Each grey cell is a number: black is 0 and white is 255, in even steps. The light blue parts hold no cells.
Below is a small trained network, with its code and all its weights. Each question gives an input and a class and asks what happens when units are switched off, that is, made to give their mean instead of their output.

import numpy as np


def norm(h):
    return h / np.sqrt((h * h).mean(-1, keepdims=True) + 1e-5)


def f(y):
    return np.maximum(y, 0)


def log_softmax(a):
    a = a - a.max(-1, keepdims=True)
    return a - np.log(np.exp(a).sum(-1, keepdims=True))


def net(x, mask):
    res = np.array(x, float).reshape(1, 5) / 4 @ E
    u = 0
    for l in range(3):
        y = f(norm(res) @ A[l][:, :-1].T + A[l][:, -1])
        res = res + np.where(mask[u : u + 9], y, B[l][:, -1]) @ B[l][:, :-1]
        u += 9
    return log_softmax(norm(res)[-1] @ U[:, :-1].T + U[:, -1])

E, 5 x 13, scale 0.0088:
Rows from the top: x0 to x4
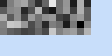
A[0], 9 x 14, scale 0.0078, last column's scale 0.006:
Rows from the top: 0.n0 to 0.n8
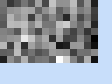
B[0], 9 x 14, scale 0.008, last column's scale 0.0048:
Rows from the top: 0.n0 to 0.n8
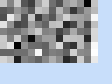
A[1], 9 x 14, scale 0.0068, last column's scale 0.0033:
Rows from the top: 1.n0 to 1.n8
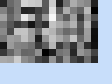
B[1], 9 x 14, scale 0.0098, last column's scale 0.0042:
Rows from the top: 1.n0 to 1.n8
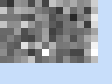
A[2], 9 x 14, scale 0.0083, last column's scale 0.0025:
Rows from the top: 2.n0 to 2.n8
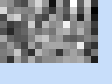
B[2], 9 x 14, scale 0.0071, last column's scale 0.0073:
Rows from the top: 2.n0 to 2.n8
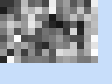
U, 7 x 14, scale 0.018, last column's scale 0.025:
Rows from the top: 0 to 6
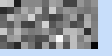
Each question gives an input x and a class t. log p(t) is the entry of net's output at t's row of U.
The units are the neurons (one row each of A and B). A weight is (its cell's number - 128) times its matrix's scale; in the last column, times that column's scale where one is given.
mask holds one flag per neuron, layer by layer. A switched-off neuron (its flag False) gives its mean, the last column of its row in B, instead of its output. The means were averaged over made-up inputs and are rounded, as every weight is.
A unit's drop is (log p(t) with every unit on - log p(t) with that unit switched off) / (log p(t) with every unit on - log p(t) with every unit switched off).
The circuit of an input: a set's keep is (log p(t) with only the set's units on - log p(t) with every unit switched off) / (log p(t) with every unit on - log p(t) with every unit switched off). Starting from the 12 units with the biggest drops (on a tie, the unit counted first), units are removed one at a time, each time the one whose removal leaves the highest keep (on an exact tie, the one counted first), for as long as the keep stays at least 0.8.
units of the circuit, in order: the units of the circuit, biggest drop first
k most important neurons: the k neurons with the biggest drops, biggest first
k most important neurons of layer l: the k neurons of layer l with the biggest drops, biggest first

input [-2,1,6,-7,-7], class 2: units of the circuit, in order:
2.n6, 2.n3
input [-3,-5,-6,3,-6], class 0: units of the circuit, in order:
0.n3
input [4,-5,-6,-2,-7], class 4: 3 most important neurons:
0.n5, 0.n6, 0.n4
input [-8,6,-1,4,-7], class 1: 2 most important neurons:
2.n1, 2.n0
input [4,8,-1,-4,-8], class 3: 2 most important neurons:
1.n7, 0.n0
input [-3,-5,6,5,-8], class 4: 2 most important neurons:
0.n5, 0.n8
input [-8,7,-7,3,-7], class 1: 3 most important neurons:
2.n1, 2.n0, 0.n6
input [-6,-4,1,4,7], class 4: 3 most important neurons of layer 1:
1.n1, 1.n3, 1.n6
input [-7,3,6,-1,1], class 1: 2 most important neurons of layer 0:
0.n8, 0.n3
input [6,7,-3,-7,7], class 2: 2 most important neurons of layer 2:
2.n3, 2.n4
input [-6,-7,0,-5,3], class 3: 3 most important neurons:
0.n7, 1.n2, 2.n5
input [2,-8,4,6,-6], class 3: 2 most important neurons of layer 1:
1.n2, 1.n5
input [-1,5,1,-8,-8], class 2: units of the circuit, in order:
2.n3, 2.n6
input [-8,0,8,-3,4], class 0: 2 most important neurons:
0.n6, 0.n7
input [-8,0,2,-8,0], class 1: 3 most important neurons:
2.n0, 2.n1, 0.n2
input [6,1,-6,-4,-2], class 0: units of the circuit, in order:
0.n8
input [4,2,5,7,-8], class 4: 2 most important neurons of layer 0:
0.n5, 0.n7
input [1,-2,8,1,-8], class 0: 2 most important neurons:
0.n6, 0.n0
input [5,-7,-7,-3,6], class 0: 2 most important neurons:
0.n8, 1.n7
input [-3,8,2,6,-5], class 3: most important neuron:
1.n7
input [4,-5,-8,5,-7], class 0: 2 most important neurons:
0.n3, 0.n8
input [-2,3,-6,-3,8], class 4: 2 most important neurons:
0.n0, 0.n6
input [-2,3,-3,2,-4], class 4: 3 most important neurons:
0.n5, 0.n6, 2.n5
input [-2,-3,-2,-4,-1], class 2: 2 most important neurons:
2.n3, 1.n7
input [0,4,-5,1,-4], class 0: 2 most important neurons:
0.n8, 0.n3
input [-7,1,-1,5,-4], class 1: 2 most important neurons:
2.n0, 2.n1
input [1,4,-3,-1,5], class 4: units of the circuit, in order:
1.n3
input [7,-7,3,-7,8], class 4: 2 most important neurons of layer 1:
1.n1, 1.n3
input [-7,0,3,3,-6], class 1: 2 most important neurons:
2.n1, 2.n0
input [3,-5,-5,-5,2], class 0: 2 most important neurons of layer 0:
0.n8, 0.n2
